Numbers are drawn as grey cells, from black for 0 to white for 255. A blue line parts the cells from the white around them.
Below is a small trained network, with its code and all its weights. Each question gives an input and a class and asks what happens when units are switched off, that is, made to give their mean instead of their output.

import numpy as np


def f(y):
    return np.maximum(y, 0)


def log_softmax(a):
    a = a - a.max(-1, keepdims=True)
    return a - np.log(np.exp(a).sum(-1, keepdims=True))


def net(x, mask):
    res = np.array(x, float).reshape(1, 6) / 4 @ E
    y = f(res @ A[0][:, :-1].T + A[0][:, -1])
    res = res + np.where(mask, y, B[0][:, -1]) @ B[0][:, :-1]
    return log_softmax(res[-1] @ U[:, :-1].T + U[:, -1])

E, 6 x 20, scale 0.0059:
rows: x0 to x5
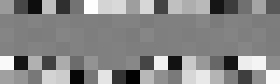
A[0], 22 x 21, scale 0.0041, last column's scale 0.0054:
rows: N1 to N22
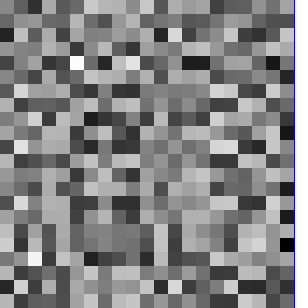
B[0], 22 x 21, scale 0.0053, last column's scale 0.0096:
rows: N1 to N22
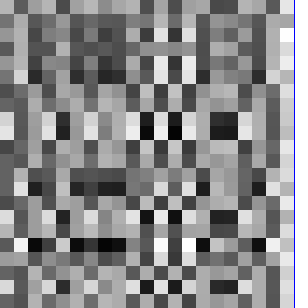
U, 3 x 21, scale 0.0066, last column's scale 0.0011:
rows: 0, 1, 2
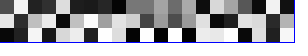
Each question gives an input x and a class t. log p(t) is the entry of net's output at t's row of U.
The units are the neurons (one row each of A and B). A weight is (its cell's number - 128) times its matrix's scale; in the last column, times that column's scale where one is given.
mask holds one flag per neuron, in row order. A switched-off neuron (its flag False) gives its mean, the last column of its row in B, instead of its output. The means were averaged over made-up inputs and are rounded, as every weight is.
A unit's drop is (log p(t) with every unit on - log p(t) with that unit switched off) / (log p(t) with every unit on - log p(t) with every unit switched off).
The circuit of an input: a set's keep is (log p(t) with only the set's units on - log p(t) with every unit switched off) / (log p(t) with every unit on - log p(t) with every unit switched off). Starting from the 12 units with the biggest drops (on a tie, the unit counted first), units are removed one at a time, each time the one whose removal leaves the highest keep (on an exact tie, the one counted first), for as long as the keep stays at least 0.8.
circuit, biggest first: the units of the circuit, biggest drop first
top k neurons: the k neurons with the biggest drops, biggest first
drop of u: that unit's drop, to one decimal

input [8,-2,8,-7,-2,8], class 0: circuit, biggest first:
(N14)
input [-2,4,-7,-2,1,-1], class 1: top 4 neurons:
(N18; N4; N13; N14)
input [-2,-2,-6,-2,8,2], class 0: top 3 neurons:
(N18; N21; N1)
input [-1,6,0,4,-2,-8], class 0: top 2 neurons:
(N5; N2)
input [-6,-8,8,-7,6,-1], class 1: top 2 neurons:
(N9; N17)
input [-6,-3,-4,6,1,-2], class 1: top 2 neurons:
(N9; N18)
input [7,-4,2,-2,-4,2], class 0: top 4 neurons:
(N14; N6; N9; N17)
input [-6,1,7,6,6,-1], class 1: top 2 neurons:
(N9; N17)
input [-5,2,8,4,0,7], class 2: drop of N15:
0.3
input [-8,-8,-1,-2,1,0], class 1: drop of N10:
-0.1
